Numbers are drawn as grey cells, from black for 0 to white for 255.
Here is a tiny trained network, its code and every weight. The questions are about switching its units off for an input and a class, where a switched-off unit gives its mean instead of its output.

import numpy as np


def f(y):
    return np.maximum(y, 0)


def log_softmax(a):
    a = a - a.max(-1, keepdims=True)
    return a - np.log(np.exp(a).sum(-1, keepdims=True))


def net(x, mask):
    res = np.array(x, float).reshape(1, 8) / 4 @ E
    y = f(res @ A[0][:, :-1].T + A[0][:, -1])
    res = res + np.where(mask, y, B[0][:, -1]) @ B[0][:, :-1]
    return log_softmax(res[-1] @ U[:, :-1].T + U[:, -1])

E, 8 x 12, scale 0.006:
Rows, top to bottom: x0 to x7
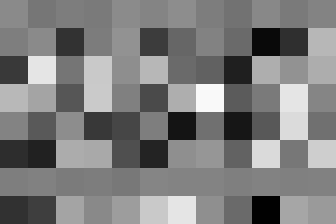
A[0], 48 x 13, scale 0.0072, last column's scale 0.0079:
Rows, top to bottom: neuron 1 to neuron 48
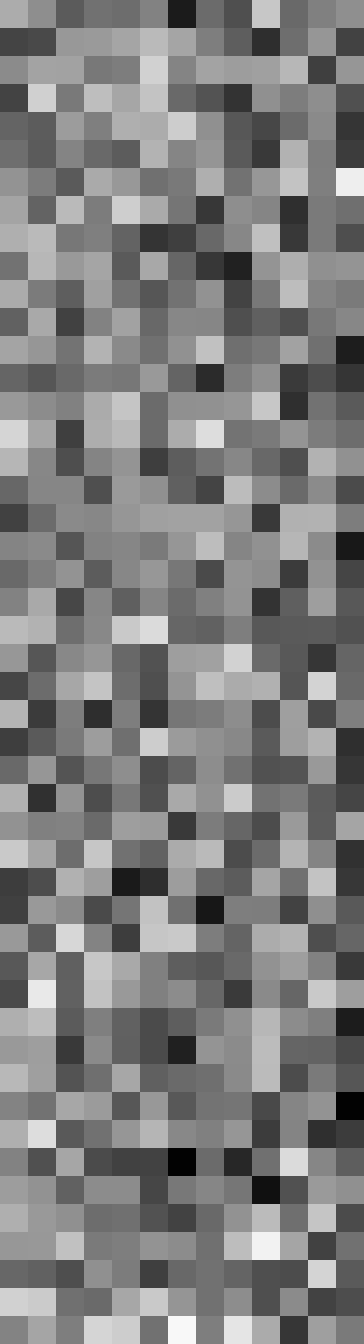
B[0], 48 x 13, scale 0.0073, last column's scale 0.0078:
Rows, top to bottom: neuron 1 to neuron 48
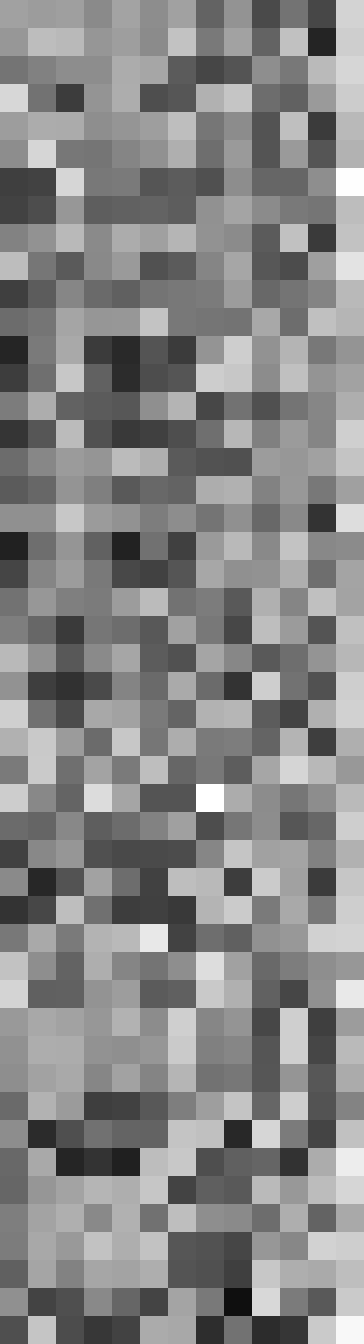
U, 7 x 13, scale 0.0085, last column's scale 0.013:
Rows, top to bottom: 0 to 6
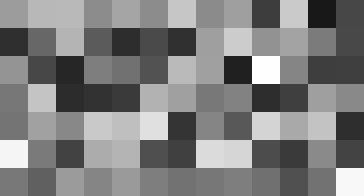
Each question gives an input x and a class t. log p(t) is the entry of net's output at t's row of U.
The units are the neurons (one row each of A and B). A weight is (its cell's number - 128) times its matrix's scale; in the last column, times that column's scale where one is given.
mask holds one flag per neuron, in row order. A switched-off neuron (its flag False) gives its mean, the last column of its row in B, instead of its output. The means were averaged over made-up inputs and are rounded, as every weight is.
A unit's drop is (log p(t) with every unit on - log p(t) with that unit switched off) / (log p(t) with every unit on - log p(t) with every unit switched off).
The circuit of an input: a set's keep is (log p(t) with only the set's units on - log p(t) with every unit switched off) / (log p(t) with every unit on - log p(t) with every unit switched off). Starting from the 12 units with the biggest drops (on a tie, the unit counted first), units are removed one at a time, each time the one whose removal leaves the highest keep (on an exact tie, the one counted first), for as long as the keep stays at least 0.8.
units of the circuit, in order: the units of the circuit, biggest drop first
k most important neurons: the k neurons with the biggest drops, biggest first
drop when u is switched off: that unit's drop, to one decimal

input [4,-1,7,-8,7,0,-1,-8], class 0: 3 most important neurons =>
neuron 1; neuron 9; neuron 38
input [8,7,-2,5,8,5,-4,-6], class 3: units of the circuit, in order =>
neuron 42
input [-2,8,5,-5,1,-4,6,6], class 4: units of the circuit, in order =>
neuron 43; neuron 46
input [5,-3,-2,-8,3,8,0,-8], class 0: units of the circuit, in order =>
neuron 9; neuron 44
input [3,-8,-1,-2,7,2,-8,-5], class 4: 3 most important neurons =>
neuron 45; neuron 34; neuron 48
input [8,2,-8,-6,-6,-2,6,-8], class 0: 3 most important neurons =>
neuron 9; neuron 39; neuron 38
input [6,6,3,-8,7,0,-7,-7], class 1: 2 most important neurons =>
neuron 33; neuron 14
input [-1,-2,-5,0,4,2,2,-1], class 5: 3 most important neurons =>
neuron 48; neuron 26; neuron 29
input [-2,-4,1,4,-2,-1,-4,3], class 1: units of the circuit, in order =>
neuron 16; neuron 7; neuron 1
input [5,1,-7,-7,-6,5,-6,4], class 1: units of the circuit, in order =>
neuron 8; neuron 21
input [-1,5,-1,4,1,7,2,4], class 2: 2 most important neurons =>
neuron 32; neuron 25
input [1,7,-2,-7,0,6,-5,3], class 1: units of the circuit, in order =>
neuron 33; neuron 14
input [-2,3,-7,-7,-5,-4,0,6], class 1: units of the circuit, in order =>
neuron 8; neuron 33
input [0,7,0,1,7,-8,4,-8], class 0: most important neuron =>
neuron 38
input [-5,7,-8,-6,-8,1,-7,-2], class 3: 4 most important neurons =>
neuron 48; neuron 15; neuron 36; neuron 4
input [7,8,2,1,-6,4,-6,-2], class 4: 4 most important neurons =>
neuron 46; neuron 43; neuron 17; neuron 42
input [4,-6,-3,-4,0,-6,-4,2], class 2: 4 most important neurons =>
neuron 47; neuron 41; neuron 23; neuron 43
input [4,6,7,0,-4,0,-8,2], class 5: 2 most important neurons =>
neuron 36; neuron 4
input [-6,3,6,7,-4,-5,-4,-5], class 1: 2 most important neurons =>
neuron 16; neuron 31
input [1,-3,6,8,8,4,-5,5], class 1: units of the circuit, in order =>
neuron 31
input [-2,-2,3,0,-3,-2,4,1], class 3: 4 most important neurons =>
neuron 48; neuron 29; neuron 43; neuron 32
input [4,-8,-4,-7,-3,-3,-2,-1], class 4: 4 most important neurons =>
neuron 45; neuron 34; neuron 3; neuron 16
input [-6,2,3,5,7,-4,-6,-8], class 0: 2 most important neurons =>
neuron 38; neuron 37
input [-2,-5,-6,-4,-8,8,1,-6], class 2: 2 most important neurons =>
neuron 25; neuron 32
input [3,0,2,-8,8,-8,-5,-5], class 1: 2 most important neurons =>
neuron 33; neuron 14
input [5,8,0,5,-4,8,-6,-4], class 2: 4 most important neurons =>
neuron 25; neuron 32; neuron 34; neuron 45
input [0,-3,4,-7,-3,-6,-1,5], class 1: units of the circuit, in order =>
neuron 33
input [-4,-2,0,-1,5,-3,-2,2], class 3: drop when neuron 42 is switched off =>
0.2
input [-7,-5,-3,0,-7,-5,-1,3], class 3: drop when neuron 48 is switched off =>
1.2
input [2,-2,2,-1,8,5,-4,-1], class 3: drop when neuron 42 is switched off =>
0.8
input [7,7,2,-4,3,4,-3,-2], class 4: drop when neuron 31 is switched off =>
0.0
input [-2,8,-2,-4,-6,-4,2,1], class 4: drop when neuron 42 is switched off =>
0.1
